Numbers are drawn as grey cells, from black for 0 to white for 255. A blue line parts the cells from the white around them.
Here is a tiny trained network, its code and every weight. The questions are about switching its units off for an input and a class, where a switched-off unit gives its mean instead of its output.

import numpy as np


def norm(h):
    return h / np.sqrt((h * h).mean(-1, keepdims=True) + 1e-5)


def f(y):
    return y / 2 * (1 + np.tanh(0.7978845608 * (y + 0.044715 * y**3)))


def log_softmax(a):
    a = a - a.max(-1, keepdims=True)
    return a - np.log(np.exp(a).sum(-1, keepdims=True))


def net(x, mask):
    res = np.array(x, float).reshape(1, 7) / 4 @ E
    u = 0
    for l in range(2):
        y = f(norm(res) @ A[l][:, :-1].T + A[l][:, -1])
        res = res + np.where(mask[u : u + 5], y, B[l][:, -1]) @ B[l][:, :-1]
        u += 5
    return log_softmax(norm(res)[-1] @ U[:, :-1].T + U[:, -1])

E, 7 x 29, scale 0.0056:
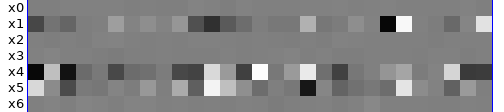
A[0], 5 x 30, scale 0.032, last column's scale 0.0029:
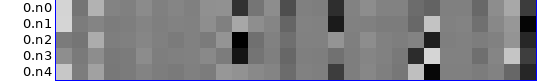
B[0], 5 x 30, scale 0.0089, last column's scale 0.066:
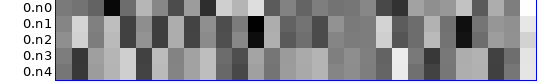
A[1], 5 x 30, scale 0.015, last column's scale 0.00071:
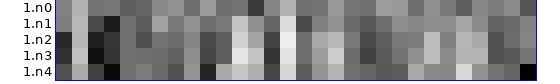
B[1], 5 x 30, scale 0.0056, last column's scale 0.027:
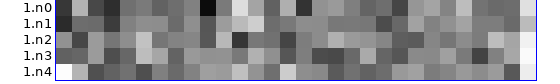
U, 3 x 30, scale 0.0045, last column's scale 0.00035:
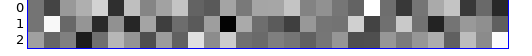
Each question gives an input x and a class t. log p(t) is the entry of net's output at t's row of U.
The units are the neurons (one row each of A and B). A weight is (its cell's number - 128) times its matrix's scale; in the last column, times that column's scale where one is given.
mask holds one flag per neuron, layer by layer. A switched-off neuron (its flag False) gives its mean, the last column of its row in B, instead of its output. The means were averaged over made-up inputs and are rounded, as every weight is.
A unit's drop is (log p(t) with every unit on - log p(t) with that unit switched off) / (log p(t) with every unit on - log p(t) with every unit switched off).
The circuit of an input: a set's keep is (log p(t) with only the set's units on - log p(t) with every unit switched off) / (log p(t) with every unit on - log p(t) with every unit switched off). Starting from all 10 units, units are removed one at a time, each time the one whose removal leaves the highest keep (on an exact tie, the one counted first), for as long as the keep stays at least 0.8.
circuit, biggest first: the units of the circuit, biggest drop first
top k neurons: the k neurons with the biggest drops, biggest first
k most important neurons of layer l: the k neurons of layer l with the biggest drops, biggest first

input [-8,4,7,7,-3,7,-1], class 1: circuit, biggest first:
0.n1
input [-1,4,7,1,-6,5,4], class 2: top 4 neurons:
0.n0, 0.n2, 0.n4, 0.n3
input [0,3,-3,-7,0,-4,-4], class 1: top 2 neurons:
0.n2, 0.n4
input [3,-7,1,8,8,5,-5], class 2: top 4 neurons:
0.n1, 0.n3, 0.n2, 0.n4
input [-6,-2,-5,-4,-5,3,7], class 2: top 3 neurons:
0.n0, 0.n2, 0.n4
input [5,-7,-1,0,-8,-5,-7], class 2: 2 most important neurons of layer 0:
0.n0, 0.n1
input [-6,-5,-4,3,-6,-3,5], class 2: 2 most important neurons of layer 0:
0.n0, 0.n3
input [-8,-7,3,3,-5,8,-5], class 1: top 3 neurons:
0.n1, 0.n3, 0.n0
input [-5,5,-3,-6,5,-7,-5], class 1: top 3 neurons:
0.n0, 0.n4, 0.n3
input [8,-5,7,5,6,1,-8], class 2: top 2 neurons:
0.n1, 0.n3
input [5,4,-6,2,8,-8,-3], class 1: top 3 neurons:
0.n3, 0.n4, 0.n0
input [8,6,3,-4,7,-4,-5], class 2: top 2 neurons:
0.n1, 0.n4
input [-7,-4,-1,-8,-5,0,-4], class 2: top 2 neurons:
0.n0, 0.n3
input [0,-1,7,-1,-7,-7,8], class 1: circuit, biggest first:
0.n2
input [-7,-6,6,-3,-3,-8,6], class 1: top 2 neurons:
0.n2, 0.n3
